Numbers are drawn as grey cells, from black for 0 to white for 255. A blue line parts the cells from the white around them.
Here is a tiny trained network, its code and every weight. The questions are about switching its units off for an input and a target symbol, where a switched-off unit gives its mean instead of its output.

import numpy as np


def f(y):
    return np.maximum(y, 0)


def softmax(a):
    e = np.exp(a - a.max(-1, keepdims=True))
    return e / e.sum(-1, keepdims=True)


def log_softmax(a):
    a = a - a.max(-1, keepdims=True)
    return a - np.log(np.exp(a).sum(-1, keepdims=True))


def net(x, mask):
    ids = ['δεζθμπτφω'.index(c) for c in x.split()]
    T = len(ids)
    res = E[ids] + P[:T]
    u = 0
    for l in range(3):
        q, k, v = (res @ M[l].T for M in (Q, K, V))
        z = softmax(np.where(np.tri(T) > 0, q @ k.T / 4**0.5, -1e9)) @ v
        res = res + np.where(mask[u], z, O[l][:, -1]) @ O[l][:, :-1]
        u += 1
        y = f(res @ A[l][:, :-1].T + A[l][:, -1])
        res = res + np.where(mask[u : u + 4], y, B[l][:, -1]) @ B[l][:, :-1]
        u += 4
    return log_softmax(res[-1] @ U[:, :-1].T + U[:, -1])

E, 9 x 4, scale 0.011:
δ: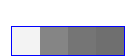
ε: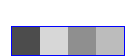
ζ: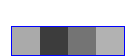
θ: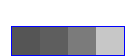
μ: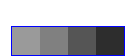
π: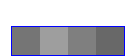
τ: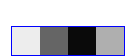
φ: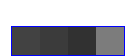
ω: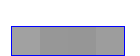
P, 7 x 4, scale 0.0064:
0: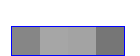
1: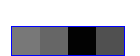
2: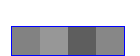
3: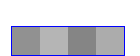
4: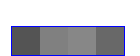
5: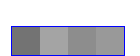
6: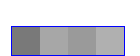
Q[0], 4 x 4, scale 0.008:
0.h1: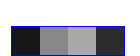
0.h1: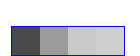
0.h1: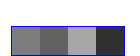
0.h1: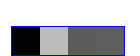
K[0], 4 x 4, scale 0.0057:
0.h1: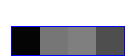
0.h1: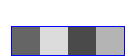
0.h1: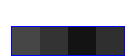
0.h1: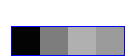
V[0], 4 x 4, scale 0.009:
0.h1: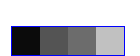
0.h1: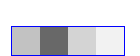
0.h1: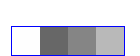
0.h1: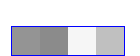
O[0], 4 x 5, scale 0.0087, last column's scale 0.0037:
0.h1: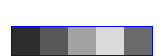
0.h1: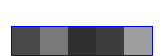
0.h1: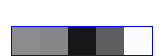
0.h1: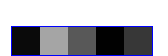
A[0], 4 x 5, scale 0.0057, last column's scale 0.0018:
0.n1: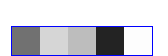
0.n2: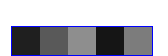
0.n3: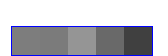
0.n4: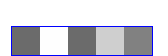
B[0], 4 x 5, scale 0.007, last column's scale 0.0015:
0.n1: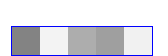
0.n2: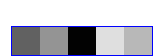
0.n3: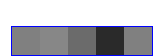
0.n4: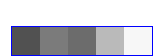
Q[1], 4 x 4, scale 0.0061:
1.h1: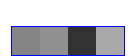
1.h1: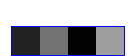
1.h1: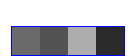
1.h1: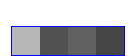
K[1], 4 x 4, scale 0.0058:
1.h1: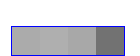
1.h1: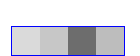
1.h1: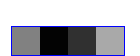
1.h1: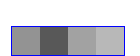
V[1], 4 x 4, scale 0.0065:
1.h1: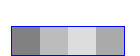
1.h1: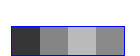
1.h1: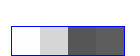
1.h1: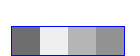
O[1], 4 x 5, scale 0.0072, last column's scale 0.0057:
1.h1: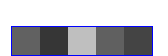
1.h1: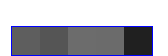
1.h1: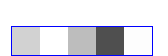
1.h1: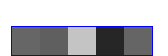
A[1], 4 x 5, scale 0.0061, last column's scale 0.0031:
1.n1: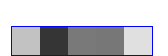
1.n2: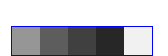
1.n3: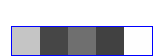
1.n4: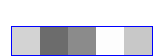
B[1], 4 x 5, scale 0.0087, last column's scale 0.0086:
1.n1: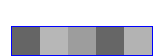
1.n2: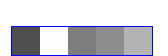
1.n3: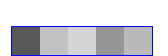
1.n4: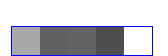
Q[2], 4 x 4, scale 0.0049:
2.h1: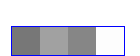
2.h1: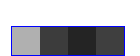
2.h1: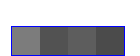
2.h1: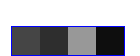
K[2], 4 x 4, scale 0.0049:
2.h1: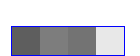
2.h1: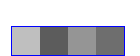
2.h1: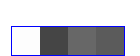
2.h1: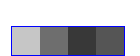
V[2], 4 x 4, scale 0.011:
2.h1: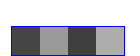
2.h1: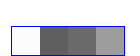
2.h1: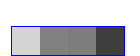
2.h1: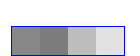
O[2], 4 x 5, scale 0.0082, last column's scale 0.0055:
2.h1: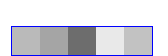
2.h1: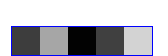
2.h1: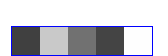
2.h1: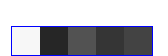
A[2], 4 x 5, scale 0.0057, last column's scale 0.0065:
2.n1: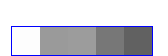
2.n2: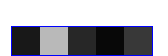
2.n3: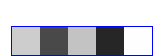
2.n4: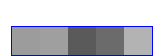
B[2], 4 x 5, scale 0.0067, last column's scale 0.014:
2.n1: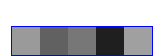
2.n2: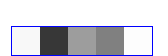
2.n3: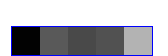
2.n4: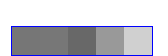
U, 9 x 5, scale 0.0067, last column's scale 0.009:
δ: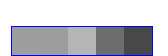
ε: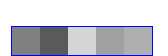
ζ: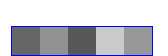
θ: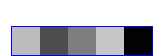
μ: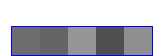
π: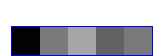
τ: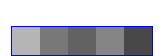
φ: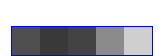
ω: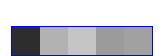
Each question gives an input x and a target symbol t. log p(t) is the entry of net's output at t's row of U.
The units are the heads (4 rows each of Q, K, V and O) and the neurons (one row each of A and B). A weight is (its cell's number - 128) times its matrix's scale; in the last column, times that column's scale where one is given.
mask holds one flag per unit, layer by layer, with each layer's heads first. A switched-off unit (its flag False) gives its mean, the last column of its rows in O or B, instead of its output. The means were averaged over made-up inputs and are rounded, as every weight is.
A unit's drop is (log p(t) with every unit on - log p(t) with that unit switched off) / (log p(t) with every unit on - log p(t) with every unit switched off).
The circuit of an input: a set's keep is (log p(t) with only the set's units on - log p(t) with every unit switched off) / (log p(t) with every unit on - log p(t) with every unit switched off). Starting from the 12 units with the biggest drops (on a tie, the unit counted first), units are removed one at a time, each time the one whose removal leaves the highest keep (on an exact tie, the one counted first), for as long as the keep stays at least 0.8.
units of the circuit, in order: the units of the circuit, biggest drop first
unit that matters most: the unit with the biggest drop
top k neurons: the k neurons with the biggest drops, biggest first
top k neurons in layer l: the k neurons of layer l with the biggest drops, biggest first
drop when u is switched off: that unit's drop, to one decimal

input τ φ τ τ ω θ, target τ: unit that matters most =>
2.n2
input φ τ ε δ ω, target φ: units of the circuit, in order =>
(2.h1; 0.h1; 2.n3; 1.n2)
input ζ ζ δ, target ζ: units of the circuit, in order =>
(0.h1; 2.h1; 1.h1)
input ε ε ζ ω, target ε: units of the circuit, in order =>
(2.h1; 0.h1; 1.h1)
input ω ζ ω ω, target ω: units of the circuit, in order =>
(0.h1; 2.h1; 2.n2; 1.n4)
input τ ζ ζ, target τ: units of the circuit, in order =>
(2.n2; 1.h1; 0.h1; 2.h1)
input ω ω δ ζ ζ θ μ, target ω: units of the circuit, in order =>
(0.h1; 2.h1)
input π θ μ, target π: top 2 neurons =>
(2.n3; 2.n2)
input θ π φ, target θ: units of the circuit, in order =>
(2.h1; 0.h1)
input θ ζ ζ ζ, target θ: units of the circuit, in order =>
(2.h1; 0.h1; 1.h1)
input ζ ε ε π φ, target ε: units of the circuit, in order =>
(0.h1; 2.h1)
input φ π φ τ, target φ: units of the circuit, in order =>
(0.h1; 2.h1; 2.n3)
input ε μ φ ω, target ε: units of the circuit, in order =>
(2.h1; 0.h1)
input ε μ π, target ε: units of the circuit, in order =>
(2.h1; 0.h1)
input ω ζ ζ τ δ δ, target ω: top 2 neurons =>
(1.n2; 2.n2)
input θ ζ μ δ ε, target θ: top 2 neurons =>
(1.n4; 0.n2)
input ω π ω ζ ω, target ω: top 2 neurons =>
(2.n2; 1.n4)
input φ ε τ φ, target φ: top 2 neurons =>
(2.n3; 2.n2)
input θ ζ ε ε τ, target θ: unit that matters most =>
2.h1
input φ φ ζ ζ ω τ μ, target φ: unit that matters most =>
0.h1
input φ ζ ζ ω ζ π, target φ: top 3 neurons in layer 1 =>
(1.n2; 1.n3; 1.n1)
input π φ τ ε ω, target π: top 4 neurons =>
(2.n3; 2.n2; 0.n1; 1.n2)
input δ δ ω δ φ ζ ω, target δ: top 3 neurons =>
(2.n2; 0.n1; 2.n3)
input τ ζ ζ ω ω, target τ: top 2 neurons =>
(2.n2; 1.n3)
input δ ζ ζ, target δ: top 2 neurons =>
(2.n2; 0.n1)
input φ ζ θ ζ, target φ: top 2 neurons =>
(2.n2; 1.n2)
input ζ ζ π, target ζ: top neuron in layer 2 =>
(2.n2)
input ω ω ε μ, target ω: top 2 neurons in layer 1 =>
(1.n3; 1.n2)
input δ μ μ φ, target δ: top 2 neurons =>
(2.n2; 1.n4)
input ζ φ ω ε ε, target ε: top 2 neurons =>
(1.n4; 0.n4)
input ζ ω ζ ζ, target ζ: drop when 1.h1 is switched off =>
0.6
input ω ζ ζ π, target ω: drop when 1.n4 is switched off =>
0.2
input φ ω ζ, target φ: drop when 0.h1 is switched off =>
1.0
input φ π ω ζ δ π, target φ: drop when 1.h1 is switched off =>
0.3
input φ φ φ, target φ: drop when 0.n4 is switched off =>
0.0
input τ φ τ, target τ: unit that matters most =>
2.n2
